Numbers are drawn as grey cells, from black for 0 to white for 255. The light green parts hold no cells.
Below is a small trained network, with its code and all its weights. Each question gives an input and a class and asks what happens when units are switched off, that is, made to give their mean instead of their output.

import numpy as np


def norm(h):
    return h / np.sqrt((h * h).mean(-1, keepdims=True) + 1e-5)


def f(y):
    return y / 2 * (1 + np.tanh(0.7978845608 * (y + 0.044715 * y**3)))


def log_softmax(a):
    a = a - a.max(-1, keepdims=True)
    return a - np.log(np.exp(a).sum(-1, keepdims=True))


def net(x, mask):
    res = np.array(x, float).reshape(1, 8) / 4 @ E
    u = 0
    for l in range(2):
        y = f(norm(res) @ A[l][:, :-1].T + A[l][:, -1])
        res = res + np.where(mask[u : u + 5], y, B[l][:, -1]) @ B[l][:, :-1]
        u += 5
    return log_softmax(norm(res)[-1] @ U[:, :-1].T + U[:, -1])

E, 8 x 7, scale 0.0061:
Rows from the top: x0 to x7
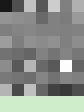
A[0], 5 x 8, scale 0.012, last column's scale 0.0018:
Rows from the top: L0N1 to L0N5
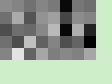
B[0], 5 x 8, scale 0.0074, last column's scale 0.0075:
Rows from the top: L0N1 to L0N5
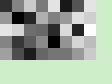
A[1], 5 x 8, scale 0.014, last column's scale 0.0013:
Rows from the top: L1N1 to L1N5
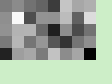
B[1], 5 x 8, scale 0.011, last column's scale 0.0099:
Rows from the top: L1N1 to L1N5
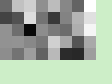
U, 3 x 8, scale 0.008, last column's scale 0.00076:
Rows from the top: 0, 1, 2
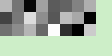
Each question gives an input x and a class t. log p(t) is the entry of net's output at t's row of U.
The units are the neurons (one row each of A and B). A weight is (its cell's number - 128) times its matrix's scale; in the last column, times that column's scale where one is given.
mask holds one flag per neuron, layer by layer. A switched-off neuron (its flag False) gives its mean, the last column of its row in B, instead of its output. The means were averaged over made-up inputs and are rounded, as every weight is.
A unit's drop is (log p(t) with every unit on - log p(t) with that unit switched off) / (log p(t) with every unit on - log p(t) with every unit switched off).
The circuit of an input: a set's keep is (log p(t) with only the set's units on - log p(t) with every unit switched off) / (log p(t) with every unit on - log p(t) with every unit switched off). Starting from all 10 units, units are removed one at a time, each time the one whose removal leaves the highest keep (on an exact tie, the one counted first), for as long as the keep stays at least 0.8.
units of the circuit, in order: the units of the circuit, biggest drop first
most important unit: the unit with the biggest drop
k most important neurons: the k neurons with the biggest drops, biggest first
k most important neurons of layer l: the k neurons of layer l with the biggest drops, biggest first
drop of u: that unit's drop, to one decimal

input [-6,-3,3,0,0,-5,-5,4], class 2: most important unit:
L0N1
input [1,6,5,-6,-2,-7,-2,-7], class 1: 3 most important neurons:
(L0N3 L1N2 L1N3)
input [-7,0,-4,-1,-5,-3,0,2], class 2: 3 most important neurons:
(L0N1 L1N3 L1N4)
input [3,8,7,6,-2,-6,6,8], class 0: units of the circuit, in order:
(L0N3 L1N3)
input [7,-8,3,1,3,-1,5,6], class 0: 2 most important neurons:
(L1N3 L0N3)
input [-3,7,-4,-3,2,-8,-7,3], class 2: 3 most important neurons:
(L0N1 L1N3 L1N4)
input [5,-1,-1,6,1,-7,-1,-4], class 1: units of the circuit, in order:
(L0N3 L1N2)
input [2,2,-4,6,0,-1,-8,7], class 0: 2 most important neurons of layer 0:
(L0N4 L0N2)
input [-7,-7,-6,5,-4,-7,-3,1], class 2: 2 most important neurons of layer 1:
(L1N3 L1N4)
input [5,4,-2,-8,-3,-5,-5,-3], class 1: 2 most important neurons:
(L0N3 L1N2)
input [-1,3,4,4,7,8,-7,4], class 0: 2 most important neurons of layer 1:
(L1N3 L1N2)
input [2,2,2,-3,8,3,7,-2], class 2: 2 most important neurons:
(L0N3 L1N5)
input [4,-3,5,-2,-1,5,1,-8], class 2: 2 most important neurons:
(L1N5 L0N3)
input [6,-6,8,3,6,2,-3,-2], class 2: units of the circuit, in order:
(L1N5)
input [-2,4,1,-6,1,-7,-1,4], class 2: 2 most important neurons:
(L0N1 L1N3)
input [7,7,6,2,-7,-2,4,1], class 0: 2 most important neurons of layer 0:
(L0N3 L0N4)
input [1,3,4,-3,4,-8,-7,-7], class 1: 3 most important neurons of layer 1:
(L1N2 L1N3 L1N5)
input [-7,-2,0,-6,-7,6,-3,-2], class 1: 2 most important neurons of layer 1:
(L1N2 L1N1)
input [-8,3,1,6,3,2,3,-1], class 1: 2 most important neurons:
(L1N2 L0N2)
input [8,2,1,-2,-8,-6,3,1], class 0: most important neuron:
(L1N3)
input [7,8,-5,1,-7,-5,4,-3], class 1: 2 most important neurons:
(L0N3 L1N2)
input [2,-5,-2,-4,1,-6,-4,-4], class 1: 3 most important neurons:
(L0N3 L1N2 L1N3)
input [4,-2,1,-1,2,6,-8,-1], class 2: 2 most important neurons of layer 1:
(L1N5 L1N2)
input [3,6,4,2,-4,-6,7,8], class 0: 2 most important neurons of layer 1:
(L1N3 L1N1)
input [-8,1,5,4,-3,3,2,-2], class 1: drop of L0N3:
0.1
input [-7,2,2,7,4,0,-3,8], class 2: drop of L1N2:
-0.1
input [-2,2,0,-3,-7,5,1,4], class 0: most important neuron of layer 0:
(L0N2)
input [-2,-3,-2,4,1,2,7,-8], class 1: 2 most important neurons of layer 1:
(L1N3 L1N2)
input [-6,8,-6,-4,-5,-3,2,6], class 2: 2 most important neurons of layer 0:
(L0N1 L0N3)
